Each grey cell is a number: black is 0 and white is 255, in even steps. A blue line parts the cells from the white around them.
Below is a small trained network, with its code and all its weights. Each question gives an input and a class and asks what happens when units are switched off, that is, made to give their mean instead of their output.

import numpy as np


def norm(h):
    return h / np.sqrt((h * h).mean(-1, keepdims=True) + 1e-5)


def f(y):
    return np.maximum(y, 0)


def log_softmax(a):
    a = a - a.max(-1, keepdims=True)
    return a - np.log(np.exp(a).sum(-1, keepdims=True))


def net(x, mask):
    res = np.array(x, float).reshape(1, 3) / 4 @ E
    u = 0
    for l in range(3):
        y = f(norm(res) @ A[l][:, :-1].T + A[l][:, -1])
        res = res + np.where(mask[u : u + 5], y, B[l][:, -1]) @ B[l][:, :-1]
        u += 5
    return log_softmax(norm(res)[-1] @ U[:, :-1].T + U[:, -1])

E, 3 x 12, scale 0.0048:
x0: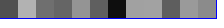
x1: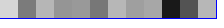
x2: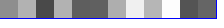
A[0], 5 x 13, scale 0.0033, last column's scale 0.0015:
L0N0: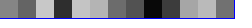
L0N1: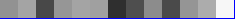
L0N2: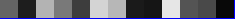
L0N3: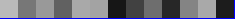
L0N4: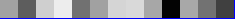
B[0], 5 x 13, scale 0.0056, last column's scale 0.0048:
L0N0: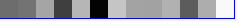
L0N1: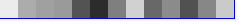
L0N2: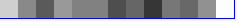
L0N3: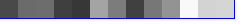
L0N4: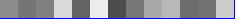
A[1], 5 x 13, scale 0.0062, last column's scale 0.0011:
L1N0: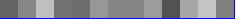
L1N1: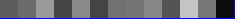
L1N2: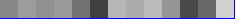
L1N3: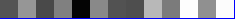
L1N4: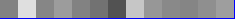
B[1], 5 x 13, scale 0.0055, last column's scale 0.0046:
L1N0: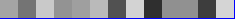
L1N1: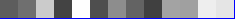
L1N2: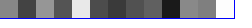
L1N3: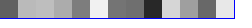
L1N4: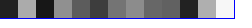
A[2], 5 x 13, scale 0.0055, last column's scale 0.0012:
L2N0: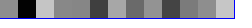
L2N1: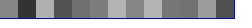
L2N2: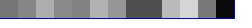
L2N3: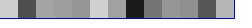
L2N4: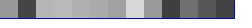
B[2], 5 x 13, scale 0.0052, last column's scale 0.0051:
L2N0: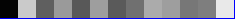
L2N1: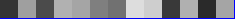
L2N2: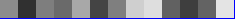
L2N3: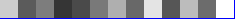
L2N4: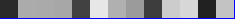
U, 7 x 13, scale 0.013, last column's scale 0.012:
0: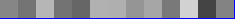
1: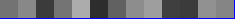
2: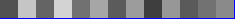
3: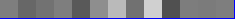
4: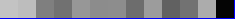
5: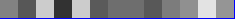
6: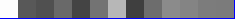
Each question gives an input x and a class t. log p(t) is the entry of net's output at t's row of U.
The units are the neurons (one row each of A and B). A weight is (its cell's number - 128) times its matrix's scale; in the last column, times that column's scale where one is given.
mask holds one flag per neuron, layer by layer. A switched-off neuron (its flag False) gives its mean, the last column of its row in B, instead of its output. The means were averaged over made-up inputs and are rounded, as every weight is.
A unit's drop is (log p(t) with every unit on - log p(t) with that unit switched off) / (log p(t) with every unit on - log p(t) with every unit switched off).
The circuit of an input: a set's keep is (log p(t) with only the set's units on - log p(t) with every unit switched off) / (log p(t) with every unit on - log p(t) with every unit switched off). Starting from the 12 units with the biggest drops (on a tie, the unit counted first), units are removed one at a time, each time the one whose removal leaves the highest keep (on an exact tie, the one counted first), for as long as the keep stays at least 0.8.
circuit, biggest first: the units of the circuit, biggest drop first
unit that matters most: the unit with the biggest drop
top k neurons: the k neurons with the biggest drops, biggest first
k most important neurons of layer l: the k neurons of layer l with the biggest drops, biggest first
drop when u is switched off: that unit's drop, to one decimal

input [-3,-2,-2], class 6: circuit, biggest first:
L0N2, L1N1
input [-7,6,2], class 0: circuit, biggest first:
L2N4, L1N4
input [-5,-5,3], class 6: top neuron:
L1N4
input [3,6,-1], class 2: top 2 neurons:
L0N4, L0N1
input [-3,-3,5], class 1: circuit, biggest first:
L1N3, L1N2
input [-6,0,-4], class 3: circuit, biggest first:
L2N0, L1N3, L1N1
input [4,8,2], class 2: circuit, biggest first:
L2N4, L0N4
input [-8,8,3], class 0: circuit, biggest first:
L2N4, L1N4
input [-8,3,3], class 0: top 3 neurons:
L2N4, L1N4, L0N3
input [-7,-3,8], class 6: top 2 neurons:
L0N0, L1N4
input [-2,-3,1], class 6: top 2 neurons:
L1N4, L0N2
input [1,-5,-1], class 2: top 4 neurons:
L0N0, L0N3, L1N1, L1N2
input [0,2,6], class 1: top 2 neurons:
L1N4, L1N2
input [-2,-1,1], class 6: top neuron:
L1N4
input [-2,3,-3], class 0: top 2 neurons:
L0N4, L1N0
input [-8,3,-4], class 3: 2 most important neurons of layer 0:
L0N2, L0N0
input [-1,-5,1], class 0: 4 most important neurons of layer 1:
L1N4, L1N3, L1N2, L1N1
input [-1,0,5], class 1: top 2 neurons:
L0N3, L1N2
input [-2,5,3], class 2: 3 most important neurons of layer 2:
L2N4, L2N0, L2N2
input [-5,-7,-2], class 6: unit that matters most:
L0N2
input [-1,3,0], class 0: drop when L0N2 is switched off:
0.1
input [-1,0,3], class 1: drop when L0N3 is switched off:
0.3
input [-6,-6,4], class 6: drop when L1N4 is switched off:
0.2
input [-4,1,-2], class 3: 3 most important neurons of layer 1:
L1N3, L1N4, L1N0
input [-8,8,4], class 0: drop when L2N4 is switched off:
0.5
